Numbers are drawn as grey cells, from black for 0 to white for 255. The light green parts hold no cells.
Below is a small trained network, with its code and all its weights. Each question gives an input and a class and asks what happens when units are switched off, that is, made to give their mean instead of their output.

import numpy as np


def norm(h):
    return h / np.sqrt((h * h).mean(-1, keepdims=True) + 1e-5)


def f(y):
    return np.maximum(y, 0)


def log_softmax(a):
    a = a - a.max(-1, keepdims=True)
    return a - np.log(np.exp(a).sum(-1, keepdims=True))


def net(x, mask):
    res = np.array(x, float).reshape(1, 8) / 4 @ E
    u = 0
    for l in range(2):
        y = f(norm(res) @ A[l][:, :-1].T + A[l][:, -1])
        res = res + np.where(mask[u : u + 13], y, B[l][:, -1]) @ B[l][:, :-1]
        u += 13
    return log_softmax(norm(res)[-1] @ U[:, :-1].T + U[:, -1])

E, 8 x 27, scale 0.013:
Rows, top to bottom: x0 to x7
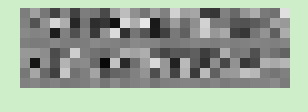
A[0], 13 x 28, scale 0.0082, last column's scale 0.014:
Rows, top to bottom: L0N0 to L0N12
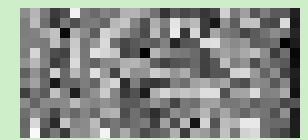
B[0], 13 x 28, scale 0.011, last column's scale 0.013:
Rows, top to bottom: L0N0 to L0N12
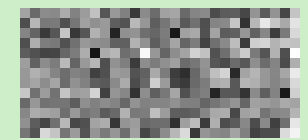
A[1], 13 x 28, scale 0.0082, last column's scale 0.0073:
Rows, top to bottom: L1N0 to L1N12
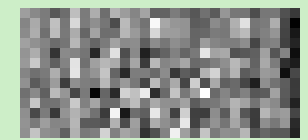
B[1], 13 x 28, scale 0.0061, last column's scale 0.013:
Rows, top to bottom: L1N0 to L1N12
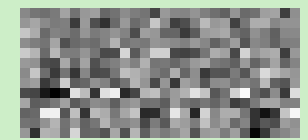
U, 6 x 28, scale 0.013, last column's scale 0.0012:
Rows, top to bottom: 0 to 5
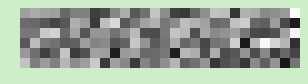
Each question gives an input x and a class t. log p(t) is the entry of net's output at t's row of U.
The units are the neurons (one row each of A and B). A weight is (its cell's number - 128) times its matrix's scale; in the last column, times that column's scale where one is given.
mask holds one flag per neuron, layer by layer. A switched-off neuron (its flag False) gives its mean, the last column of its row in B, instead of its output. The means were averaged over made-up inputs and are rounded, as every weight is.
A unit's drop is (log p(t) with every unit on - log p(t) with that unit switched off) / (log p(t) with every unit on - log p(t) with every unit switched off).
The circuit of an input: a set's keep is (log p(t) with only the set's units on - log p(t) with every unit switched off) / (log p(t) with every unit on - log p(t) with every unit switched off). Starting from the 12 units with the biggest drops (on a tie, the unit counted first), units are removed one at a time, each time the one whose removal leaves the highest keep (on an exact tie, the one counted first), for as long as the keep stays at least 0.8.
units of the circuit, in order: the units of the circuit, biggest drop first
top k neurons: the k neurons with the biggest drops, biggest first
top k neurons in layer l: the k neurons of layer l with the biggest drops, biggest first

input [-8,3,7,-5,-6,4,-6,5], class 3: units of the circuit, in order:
(L0N3)
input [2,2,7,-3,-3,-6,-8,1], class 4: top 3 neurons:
(L0N2, L0N6, L1N7)
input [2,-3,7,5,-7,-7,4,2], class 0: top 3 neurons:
(L0N7, L0N10, L1N10)
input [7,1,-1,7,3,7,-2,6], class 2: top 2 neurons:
(L1N10, L0N3)
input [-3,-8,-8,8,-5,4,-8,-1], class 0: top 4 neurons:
(L0N6, L0N11, L1N8, L1N1)
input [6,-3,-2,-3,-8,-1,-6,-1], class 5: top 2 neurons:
(L0N8, L0N11)
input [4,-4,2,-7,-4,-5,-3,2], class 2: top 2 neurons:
(L0N12, L1N8)
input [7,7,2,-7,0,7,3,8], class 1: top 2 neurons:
(L0N12, L1N8)
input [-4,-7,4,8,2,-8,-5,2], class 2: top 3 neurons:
(L0N12, L1N8, L1N12)
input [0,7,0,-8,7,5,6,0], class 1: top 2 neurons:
(L1N8, L0N8)
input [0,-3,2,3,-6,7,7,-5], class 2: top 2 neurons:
(L1N10, L0N2)
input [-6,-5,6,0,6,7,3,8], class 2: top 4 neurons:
(L1N10, L0N6, L0N1, L0N8)
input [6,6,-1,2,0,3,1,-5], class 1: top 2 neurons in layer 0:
(L0N3, L0N6)
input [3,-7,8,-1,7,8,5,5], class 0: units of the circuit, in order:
(L0N7)
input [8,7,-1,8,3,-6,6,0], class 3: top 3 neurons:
(L0N1, L0N4, L1N10)
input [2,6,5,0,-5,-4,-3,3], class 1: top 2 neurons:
(L1N8, L0N6)
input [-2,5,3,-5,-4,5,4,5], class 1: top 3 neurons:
(L0N12, L1N8, L0N6)
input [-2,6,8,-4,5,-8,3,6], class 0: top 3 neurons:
(L0N7, L0N4, L1N10)
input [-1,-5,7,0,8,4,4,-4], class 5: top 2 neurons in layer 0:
(L0N0, L0N5)
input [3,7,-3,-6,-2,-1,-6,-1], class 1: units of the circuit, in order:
(L1N8)
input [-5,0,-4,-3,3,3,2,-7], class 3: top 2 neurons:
(L0N3, L0N7)
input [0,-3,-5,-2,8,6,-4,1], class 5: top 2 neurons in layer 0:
(L0N0, L0N12)
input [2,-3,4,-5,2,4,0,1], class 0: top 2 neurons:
(L0N7, L0N12)
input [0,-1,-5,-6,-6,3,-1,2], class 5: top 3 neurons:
(L0N8, L0N7, L0N10)
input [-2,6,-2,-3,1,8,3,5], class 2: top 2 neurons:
(L0N4, L1N10)
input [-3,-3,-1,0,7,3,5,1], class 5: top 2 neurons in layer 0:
(L0N0, L0N5)
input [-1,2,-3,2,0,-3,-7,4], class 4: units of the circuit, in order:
(L0N2)
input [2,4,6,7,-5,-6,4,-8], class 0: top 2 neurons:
(L0N7, L0N10)
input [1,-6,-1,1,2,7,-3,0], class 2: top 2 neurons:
(L1N10, L1N8)
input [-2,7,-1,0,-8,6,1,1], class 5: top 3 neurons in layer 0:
(L0N4, L0N8, L0N12)
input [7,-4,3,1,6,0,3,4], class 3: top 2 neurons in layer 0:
(L0N1, L0N8)
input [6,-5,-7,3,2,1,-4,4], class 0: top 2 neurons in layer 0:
(L0N6, L0N3)
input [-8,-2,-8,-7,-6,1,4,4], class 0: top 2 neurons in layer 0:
(L0N6, L0N1)
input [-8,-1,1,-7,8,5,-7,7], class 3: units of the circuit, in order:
(L0N3)
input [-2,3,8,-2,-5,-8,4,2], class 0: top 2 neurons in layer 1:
(L1N10, L1N4)
